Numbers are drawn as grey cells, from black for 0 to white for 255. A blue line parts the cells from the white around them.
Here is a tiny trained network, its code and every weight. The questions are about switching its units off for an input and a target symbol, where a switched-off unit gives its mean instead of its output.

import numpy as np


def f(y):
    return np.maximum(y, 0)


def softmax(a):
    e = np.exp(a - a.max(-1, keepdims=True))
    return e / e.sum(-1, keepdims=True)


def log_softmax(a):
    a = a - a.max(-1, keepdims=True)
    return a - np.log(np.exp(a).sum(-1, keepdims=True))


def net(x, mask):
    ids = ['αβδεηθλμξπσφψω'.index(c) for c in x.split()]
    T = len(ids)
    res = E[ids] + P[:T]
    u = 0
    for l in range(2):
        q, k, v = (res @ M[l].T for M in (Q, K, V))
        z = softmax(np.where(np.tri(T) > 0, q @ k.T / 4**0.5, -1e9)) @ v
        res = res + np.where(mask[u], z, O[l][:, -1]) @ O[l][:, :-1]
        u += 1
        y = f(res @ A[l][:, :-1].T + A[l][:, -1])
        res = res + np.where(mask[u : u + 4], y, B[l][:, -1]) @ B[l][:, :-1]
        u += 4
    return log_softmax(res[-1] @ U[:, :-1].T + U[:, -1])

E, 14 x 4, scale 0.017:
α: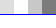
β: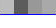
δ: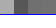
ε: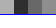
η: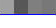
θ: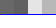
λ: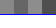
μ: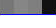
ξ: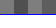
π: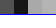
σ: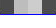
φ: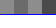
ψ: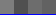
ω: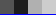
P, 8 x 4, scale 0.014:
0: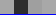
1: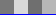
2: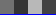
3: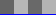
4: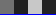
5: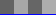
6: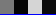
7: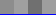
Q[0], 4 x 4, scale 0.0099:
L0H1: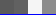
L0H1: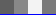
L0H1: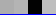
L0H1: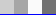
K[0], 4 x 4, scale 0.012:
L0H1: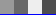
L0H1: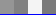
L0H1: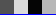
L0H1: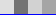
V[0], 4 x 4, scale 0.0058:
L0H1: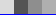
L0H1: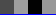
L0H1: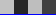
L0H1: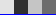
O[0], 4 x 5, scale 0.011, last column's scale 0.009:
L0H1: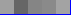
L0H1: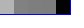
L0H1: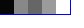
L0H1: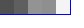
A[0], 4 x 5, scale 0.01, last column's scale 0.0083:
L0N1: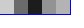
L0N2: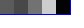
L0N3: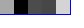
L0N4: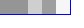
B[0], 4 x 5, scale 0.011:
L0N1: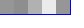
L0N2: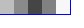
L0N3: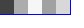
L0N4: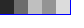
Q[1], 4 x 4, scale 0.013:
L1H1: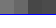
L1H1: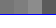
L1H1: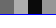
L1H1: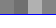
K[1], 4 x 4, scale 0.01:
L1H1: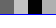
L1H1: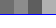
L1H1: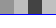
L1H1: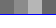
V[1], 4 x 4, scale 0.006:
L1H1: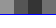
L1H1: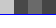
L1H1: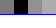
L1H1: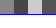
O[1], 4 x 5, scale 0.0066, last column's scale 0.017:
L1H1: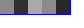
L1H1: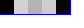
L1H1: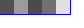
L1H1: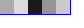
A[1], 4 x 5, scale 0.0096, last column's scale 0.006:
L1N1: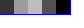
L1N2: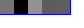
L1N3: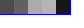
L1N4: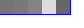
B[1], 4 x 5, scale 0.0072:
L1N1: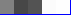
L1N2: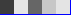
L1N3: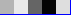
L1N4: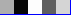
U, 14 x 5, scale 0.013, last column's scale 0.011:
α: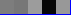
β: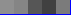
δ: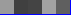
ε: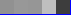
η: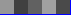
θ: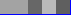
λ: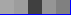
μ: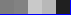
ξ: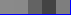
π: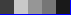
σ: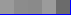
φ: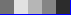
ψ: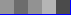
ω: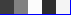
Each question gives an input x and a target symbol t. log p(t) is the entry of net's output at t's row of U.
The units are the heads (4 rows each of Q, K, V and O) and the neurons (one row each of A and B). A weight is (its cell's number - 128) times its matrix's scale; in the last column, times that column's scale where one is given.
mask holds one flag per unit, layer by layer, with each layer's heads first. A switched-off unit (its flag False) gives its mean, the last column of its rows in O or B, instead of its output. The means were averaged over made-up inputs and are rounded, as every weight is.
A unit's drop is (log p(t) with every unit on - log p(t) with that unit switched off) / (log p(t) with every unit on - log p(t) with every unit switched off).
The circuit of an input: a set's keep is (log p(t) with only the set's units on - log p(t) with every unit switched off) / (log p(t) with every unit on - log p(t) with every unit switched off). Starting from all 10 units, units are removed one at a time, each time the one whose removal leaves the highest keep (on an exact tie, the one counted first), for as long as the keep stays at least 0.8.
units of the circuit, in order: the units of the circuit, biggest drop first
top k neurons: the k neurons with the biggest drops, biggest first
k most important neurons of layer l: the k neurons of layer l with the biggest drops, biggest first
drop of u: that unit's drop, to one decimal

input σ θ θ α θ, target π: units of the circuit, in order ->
[L1N2 L0H1 L1N4 L0N3]
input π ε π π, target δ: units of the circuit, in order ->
[L0N3]
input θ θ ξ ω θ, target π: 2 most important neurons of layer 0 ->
[L0N4 L0N1]
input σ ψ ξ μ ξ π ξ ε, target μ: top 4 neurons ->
[L0N1 L0N3 L1N4 L0N2]
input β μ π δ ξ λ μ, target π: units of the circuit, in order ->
[L1N1 L0H1 L1N2]
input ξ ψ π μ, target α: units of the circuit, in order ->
[L0H1 L1N1 L1N2]
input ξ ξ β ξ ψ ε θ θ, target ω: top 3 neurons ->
[L1N4 L1N1 L0N4]
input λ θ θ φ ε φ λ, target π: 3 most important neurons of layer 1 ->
[L1N1 L1N4 L1N2]
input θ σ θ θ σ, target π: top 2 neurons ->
[L1N1 L1N4]
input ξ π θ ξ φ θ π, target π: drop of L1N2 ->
0.2
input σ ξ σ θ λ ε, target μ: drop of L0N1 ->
0.5
